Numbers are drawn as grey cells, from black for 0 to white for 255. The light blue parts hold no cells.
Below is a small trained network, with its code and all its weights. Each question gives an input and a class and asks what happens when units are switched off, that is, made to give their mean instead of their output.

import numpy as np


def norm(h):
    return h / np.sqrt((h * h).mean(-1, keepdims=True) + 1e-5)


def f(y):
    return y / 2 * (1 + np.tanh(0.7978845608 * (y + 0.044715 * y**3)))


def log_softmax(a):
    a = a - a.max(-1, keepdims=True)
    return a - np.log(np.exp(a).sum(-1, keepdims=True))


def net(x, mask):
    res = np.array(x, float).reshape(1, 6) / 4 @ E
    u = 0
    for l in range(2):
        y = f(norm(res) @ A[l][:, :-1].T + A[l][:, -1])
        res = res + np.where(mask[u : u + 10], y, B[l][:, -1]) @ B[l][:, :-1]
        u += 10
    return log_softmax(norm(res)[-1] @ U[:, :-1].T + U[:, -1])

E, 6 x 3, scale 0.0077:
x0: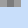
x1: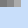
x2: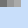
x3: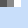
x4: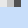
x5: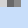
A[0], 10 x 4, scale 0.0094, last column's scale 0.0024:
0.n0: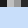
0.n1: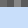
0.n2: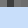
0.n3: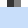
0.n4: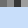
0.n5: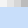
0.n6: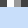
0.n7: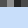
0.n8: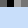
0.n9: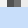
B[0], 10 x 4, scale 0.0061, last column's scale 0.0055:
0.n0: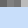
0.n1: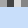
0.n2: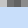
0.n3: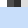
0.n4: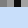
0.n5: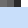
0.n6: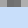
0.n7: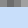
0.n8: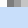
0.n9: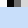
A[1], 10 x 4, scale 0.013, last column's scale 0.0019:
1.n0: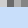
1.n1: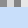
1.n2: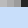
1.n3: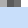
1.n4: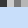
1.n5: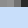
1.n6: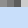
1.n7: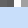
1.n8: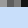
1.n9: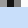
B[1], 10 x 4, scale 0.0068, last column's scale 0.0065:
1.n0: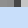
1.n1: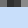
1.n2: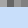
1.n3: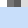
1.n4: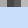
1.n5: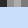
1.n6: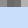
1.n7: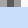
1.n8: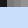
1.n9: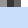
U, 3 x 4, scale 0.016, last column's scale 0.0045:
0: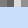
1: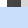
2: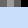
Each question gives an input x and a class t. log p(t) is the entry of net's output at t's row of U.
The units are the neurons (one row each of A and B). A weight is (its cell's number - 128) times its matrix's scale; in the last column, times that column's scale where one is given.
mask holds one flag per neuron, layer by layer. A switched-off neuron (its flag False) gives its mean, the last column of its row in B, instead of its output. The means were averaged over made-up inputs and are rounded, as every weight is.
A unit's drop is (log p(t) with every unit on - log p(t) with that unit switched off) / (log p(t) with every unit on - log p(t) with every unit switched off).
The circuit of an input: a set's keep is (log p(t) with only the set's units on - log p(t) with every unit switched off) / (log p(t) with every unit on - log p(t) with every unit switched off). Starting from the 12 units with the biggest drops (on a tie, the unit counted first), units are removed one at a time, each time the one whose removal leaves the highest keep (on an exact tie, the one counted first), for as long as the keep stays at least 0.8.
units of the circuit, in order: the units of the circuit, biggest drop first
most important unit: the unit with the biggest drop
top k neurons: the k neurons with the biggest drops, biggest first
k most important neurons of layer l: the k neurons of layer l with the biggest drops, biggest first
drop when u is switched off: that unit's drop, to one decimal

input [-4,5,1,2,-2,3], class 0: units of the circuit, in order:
0.n3; 0.n9; 1.n3
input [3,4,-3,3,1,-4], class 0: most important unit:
1.n3
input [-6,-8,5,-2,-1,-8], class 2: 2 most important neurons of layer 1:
1.n3; 1.n9
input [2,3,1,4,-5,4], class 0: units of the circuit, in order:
0.n9; 0.n3
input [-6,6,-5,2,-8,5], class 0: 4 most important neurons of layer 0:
0.n3; 0.n9; 0.n5; 0.n4
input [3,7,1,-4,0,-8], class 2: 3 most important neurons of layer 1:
1.n3; 1.n9; 1.n7
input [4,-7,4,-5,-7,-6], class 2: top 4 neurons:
0.n9; 0.n3; 1.n3; 1.n7
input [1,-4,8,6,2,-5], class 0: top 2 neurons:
0.n3; 1.n3
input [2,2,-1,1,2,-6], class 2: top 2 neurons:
1.n3; 0.n9
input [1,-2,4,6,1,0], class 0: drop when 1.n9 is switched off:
0.1
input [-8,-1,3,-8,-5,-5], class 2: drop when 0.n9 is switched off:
0.3
